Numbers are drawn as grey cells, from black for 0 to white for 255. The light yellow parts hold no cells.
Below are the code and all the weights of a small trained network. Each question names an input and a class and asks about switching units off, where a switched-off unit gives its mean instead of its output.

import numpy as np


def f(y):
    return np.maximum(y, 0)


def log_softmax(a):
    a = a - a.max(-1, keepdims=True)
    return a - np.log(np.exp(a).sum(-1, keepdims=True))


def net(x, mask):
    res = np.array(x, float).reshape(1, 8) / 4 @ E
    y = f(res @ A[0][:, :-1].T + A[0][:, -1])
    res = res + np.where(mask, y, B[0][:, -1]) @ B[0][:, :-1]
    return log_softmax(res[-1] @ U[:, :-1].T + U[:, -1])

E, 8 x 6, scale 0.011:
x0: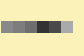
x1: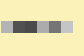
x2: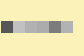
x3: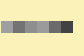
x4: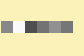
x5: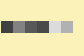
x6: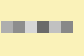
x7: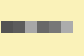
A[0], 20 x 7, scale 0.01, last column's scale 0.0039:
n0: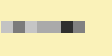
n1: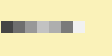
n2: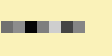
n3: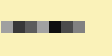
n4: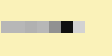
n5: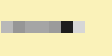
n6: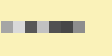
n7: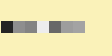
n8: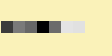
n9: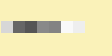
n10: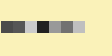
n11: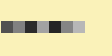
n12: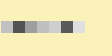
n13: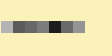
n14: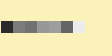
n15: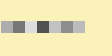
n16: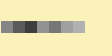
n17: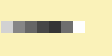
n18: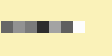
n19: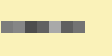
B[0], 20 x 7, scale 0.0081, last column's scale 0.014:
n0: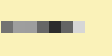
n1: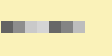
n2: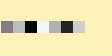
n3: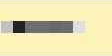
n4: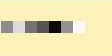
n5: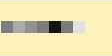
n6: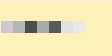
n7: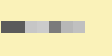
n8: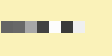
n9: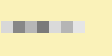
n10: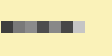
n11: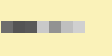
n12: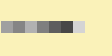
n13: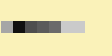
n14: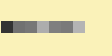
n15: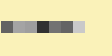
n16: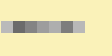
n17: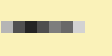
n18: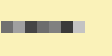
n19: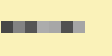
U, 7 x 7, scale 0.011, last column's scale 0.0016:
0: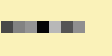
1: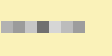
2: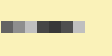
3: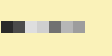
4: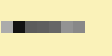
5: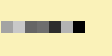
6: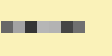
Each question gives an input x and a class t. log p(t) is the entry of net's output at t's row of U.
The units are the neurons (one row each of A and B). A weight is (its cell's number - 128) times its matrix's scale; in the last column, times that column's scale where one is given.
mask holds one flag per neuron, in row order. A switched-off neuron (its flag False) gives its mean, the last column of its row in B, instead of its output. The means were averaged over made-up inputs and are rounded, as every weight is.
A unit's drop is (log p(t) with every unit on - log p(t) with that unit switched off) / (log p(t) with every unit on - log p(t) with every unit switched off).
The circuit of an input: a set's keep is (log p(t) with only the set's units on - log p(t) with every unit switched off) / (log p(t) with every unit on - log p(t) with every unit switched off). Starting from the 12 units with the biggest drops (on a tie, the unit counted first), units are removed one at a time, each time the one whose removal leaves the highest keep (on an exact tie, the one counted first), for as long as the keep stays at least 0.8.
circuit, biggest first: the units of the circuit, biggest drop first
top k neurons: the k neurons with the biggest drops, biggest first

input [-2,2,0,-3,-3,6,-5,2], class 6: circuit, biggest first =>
n13
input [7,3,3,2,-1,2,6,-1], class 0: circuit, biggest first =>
n6, n8
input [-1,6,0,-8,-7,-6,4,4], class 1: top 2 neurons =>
n9, n17
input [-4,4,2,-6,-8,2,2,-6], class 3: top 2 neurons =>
n1, n8
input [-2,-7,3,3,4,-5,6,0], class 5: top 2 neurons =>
n4, n6
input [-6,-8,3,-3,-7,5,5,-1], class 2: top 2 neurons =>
n1, n8
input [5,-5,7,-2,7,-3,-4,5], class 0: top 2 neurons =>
n8, n2
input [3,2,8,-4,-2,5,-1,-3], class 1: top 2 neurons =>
n8, n9
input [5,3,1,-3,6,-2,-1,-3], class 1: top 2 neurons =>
n4, n9
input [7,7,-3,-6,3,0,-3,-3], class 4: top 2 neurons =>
n17, n13
